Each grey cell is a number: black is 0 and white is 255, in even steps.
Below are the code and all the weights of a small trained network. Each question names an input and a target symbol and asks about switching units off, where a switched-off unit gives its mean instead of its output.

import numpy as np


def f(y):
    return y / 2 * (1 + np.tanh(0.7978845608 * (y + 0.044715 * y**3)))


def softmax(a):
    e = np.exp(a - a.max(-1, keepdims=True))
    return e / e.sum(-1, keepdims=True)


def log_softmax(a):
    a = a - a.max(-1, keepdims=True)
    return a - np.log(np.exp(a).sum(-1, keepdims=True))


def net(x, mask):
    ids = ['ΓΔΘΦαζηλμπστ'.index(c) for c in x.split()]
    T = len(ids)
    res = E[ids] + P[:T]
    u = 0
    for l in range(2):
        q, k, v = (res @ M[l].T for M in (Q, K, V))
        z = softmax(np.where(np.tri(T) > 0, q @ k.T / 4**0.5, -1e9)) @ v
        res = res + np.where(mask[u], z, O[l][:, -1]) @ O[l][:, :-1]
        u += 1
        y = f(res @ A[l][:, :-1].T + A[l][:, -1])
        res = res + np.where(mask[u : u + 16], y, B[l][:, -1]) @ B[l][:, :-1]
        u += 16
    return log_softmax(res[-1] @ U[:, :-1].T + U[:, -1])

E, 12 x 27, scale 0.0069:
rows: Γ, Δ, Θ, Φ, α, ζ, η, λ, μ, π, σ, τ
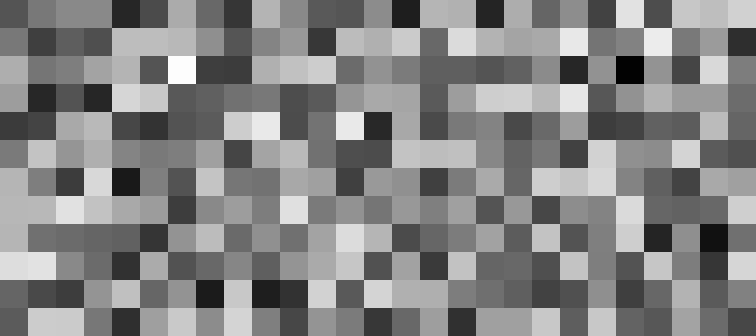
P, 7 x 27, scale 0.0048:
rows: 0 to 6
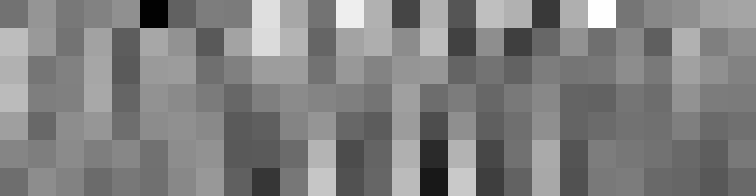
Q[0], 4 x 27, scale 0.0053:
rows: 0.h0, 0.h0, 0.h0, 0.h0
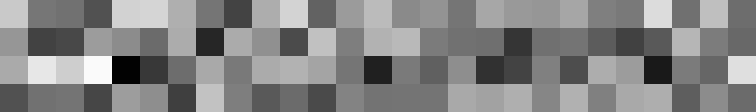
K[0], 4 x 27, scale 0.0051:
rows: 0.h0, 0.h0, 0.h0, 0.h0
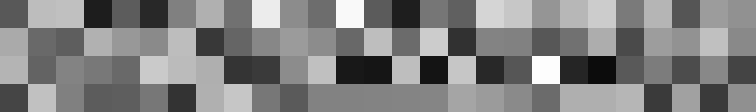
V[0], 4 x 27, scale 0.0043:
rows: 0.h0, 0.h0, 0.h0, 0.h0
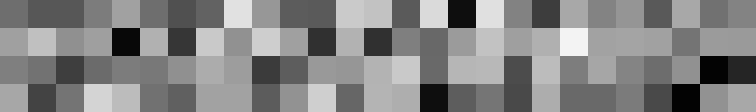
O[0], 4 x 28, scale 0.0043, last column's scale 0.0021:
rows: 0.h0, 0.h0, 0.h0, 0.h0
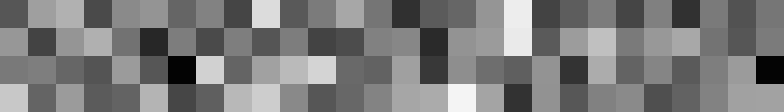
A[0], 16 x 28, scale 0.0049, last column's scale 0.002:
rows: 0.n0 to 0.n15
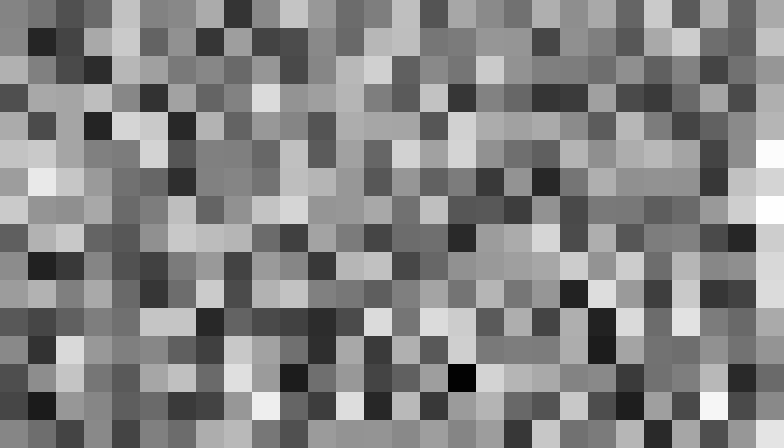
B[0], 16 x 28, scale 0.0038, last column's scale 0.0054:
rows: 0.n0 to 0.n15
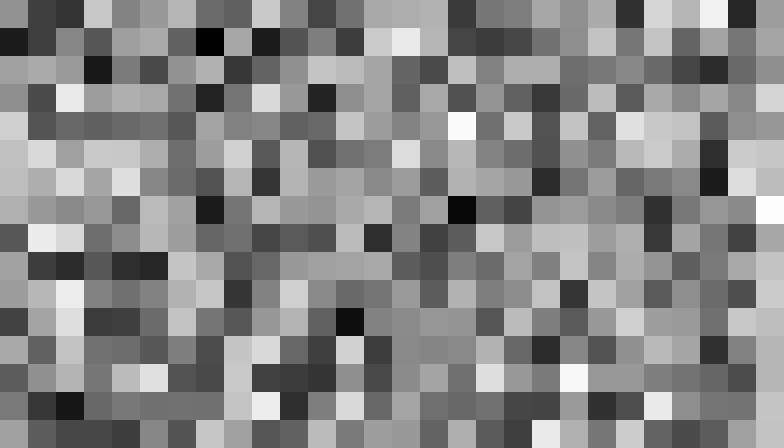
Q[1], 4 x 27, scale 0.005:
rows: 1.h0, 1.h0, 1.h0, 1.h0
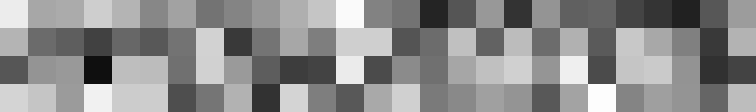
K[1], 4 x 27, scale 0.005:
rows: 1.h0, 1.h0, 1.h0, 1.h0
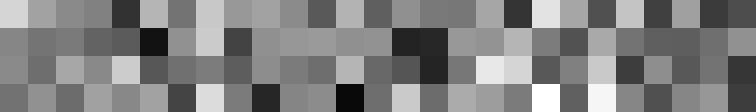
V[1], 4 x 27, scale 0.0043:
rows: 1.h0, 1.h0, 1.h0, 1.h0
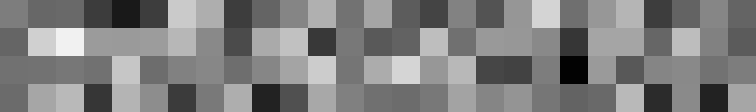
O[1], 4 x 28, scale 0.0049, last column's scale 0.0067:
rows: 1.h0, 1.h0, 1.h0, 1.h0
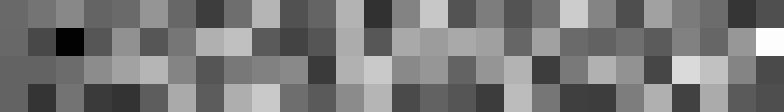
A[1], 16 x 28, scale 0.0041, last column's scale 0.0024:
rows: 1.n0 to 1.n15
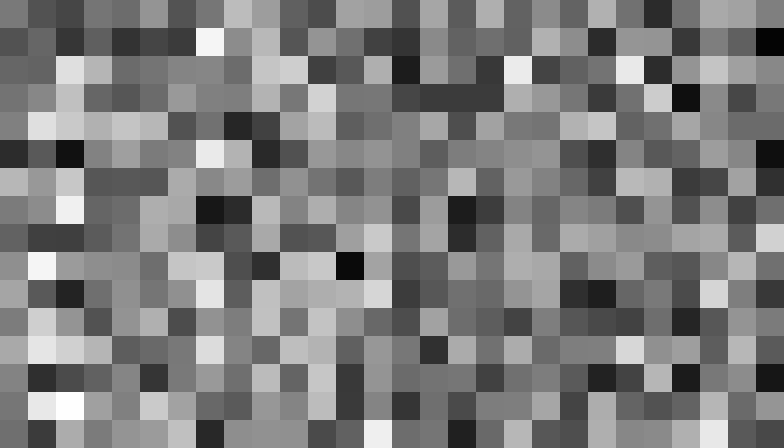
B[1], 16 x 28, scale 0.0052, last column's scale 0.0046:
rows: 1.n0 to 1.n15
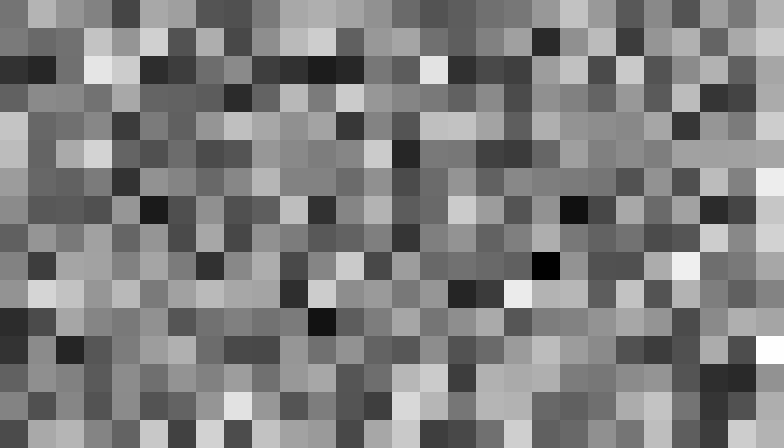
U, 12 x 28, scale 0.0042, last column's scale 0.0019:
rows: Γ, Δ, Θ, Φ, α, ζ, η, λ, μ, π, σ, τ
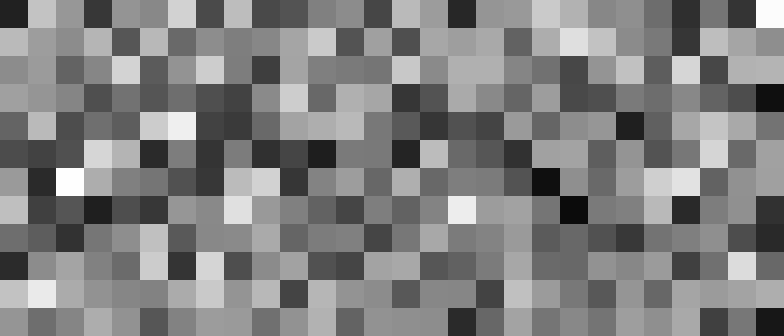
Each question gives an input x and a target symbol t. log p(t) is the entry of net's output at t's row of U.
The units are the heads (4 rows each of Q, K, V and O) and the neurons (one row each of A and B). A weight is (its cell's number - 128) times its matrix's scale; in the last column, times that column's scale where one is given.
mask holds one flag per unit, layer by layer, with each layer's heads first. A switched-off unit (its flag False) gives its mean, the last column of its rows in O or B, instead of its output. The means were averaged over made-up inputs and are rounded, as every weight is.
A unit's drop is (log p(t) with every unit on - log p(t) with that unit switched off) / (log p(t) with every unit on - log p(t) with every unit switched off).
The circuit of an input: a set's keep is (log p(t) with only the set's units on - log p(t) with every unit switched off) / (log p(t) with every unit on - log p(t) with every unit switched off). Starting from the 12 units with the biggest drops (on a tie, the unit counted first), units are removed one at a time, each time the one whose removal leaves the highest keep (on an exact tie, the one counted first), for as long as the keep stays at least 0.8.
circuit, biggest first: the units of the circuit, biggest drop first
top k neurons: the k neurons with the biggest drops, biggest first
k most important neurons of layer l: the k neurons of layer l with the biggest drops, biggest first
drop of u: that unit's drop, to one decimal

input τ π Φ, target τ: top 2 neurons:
1.n1; 0.n3
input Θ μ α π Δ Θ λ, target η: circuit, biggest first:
1.h0; 0.n15; 0.n12; 0.n6
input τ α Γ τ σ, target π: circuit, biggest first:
1.h0; 0.n1; 1.n15
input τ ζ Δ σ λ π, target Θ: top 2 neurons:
0.n10; 0.n3
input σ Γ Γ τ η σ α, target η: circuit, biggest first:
0.n14; 0.n12
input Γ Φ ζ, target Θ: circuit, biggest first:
1.h0; 0.n10; 0.n5
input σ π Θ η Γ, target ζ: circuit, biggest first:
1.n2; 0.n11
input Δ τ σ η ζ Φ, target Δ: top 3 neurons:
1.n4; 0.n0; 0.n9
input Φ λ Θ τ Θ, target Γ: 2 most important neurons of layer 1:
1.n13; 1.n10
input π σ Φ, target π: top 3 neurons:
1.n15; 0.n1; 0.n6
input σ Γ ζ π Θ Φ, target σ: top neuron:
1.n10
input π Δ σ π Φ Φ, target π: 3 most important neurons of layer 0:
0.n1; 0.n6; 0.n0
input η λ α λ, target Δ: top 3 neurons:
1.n4; 1.n12; 0.n9
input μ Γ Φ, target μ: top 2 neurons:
0.n10; 1.n8
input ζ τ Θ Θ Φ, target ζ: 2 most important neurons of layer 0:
0.n10; 0.n3
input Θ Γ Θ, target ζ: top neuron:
0.n11
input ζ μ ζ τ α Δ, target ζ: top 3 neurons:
0.n10; 1.n5; 0.n3
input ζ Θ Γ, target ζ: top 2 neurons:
1.n2; 0.n11
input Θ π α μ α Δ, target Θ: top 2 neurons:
0.n3; 0.n15
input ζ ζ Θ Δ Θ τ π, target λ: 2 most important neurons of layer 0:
0.n8; 0.n13
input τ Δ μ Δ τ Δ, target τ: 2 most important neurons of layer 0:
0.n3; 0.n13
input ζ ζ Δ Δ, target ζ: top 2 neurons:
0.n10; 0.n3
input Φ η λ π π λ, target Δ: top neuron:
1.n4
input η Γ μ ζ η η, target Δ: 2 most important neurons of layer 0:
0.n0; 0.n15
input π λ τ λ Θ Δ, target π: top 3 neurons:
1.n15; 0.n1; 0.n6
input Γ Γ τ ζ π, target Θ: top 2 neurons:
0.n10; 0.n5
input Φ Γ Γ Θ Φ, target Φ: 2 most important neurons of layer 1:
1.n7; 1.n3
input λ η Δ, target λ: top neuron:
0.n11
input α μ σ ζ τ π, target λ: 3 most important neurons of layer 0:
0.n8; 0.n13; 0.n6
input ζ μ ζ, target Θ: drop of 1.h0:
0.6
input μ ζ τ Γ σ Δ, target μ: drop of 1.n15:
0.0
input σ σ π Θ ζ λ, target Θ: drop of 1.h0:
0.6
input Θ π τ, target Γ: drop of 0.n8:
0.2
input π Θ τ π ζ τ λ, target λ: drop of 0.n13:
0.2
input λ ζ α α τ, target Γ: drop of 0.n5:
0.1
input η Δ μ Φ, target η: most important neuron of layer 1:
1.n12
